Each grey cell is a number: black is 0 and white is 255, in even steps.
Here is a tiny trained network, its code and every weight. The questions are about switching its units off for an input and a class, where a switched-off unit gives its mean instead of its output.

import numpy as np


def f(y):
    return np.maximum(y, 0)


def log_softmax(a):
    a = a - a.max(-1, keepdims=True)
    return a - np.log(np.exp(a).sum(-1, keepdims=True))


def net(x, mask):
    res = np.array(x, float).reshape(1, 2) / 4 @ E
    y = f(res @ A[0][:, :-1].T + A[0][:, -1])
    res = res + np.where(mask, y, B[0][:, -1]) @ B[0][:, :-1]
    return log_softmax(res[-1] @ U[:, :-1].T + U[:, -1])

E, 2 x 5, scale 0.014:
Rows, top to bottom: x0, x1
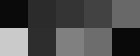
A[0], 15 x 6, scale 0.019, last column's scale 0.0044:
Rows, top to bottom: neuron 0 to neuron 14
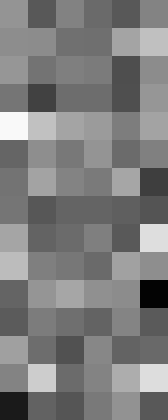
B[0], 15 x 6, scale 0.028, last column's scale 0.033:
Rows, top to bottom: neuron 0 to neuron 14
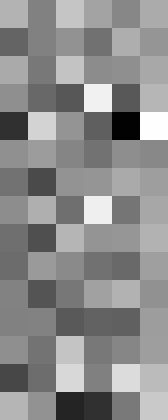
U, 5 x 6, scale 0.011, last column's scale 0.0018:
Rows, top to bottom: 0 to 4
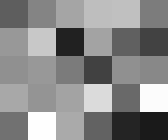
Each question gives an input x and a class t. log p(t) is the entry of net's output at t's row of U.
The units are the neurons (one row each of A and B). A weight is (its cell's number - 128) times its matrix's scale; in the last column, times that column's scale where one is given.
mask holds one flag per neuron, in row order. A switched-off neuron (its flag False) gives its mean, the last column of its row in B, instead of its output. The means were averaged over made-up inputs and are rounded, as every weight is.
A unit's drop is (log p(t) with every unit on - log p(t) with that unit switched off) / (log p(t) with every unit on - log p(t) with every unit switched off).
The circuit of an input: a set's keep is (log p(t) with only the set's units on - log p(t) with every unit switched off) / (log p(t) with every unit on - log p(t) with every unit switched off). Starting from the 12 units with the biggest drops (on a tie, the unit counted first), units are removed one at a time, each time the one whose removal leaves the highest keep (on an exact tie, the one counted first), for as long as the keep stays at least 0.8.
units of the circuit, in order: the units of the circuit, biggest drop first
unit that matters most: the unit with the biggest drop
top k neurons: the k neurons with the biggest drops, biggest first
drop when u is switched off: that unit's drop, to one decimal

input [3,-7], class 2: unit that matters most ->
neuron 14
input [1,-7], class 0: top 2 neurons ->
(neuron 13; neuron 4)
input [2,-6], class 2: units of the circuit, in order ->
(neuron 14; neuron 4)
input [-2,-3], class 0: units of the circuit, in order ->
(neuron 4; neuron 13)
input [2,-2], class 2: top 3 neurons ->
(neuron 4; neuron 3; neuron 7)
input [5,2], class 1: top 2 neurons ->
(neuron 14; neuron 13)
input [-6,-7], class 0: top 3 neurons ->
(neuron 13; neuron 6; neuron 10)
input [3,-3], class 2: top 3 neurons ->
(neuron 4; neuron 3; neuron 7)
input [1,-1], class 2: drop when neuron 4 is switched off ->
1.1
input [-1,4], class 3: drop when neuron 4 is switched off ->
0.3
